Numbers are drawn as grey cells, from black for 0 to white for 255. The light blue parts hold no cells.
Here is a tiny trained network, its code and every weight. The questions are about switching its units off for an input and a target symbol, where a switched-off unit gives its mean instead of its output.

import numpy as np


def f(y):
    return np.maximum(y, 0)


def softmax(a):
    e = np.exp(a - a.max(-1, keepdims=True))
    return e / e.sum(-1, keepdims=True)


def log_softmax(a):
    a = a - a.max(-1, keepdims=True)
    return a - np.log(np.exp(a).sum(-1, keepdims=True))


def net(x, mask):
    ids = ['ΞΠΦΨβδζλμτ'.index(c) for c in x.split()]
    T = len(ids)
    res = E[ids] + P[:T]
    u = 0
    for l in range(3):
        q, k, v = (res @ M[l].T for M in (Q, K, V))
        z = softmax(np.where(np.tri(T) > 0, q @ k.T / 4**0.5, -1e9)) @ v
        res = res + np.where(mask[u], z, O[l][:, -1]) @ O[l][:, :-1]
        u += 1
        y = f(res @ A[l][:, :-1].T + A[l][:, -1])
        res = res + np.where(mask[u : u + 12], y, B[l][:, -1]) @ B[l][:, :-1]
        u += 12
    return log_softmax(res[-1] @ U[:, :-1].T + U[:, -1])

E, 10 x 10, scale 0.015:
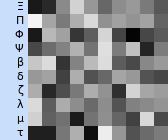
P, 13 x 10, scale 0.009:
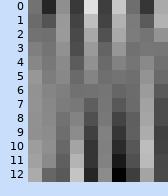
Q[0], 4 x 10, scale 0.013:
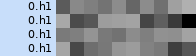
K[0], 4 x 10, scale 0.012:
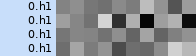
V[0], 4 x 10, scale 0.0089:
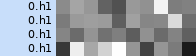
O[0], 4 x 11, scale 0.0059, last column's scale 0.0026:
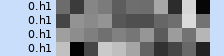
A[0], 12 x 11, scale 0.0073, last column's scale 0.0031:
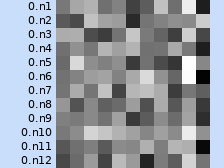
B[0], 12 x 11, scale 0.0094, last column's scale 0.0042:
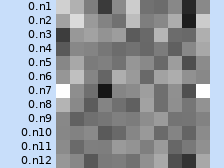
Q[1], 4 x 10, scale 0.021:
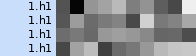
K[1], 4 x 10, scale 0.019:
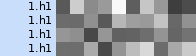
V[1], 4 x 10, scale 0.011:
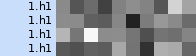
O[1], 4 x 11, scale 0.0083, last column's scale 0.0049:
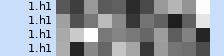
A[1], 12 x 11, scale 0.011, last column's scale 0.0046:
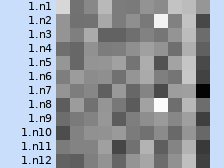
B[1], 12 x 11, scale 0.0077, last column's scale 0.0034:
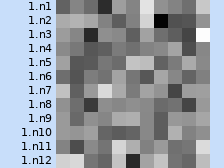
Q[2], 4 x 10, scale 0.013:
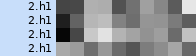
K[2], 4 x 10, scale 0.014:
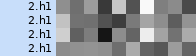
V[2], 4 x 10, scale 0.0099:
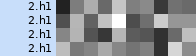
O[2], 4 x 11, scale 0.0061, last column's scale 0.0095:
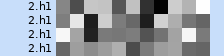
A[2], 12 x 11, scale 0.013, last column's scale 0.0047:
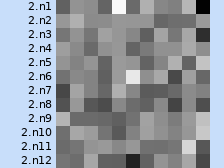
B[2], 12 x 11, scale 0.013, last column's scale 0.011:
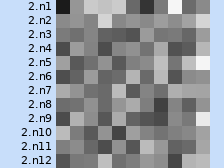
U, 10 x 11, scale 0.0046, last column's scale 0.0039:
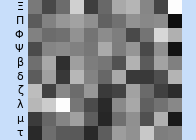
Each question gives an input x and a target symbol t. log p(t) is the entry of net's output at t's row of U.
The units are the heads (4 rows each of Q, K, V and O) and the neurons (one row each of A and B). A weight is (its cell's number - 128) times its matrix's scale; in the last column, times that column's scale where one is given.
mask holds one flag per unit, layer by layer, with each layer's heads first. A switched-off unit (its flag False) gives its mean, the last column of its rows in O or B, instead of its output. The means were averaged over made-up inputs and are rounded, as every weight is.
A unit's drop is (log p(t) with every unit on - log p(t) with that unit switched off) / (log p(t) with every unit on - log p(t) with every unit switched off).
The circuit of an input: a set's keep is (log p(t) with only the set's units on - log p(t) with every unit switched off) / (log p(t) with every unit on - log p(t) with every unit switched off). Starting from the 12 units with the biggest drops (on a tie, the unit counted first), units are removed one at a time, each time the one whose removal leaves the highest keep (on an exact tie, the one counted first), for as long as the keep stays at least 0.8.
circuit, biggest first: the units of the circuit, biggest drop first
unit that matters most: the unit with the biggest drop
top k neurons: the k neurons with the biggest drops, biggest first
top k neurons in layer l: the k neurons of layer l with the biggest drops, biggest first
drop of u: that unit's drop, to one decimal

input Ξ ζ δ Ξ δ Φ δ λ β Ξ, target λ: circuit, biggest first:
[1.h1]
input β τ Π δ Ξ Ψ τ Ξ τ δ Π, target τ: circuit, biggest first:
[1.h1 1.n1]
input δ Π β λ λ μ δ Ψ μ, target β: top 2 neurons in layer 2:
[2.n4 2.n12]
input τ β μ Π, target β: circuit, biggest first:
[2.h1 0.n3]
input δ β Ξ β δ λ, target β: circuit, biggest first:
[0.n3 2.h1]
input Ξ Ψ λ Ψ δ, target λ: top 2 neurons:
[0.n7 2.n12]
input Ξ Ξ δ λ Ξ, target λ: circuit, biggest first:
[0.n2 1.h1]
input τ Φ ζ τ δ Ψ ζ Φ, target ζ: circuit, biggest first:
[1.h1 0.h1]
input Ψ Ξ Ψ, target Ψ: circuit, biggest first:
[1.h1 2.n6]
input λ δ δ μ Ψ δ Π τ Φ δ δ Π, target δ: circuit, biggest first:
[0.h1 1.h1]
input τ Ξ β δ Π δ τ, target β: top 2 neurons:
[0.n3 1.n12]
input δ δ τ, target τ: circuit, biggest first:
[1.h1 0.h1]
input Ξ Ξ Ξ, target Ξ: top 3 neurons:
[0.n2 2.n9 2.n5]
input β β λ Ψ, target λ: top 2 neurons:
[2.n3 2.n12]
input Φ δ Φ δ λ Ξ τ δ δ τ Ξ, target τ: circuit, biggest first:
[1.h1]
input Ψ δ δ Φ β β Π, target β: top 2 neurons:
[0.n3 2.n4]
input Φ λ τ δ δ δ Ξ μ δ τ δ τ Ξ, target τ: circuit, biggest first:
[1.h1 0.h1]
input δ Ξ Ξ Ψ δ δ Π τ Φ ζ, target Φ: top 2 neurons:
[1.n2 2.n4]
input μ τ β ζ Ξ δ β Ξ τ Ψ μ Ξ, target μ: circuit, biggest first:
[1.h1 2.n12]
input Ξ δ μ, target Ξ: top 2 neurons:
[2.n9 1.n3]
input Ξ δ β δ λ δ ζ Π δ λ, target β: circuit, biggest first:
[2.h1 0.n3 1.n1]
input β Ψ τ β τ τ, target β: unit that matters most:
2.h1
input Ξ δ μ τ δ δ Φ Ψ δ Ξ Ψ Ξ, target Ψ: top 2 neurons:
[0.n2 2.n6]
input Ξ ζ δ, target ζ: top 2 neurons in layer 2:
[2.n2 2.n12]
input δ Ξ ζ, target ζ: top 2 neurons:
[2.n2 2.n12]
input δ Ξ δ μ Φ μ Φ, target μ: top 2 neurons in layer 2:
[2.n12 2.n11]
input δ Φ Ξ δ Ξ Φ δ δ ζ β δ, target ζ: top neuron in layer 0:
[0.n8]
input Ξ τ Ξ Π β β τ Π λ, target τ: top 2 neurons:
[0.n7 2.n2]
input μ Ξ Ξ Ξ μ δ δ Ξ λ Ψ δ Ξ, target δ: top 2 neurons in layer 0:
[0.n7 0.n2]
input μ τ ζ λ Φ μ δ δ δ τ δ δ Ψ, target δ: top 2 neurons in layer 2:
[2.n5 2.n11]
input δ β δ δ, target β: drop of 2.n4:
0.2
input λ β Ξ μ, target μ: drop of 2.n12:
0.6
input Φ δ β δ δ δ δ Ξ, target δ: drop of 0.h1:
0.1
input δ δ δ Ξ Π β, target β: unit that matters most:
2.h1
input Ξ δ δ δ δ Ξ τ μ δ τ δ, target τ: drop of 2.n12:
0.1
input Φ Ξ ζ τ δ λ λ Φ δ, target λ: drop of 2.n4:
-0.1
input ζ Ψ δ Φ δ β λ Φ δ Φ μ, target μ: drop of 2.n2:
0.0
